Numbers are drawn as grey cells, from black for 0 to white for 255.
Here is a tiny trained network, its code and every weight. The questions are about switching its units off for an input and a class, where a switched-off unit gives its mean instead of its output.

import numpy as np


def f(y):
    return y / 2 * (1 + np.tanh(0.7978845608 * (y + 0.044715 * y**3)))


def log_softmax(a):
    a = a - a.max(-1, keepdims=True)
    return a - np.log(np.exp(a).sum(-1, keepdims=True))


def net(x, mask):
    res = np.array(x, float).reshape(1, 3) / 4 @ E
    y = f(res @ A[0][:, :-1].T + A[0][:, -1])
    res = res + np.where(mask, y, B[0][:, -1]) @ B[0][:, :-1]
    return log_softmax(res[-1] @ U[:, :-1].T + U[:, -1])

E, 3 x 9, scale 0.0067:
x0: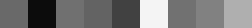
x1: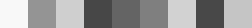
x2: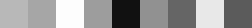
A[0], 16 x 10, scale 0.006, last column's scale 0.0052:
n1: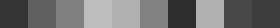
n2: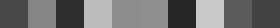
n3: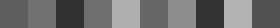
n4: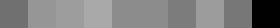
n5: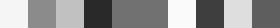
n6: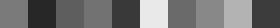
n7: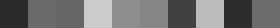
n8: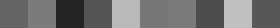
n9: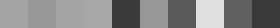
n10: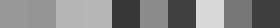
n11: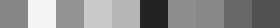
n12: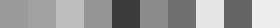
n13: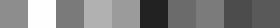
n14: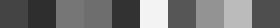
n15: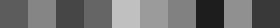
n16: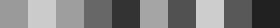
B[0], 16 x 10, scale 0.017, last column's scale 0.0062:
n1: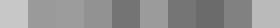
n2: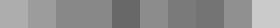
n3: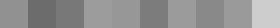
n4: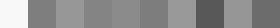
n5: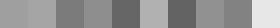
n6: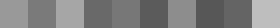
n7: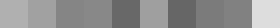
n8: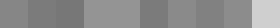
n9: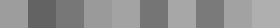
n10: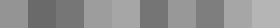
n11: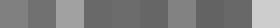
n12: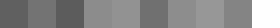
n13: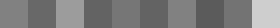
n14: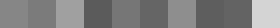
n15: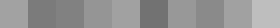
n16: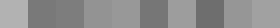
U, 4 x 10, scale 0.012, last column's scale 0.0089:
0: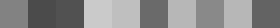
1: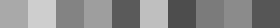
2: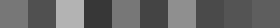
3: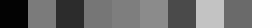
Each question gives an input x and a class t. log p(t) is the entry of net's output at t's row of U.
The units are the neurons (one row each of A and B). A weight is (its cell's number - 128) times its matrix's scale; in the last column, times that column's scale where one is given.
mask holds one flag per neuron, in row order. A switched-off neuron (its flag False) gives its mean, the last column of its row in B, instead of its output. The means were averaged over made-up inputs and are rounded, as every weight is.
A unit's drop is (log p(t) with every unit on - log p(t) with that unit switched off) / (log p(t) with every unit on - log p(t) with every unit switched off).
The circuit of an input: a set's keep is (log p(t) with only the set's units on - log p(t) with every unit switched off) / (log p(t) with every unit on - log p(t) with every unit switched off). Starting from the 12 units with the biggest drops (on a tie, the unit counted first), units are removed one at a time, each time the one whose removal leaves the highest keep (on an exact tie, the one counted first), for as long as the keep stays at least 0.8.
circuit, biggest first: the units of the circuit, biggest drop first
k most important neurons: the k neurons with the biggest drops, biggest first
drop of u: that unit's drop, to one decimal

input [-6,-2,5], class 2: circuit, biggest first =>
n13
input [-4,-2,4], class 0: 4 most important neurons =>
n14; n12; n6; n10
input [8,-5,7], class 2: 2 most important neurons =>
n14; n6
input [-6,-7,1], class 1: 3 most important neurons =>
n7; n1; n2
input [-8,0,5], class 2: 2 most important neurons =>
n11; n13
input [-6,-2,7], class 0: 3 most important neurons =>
n10; n12; n9
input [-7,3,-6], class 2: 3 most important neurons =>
n11; n13; n12
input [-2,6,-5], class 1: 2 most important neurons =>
n5; n12
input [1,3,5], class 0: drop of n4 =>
0.0
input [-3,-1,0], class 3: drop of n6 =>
0.2
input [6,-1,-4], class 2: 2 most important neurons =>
n14; n6
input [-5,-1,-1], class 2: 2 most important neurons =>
n13; n11
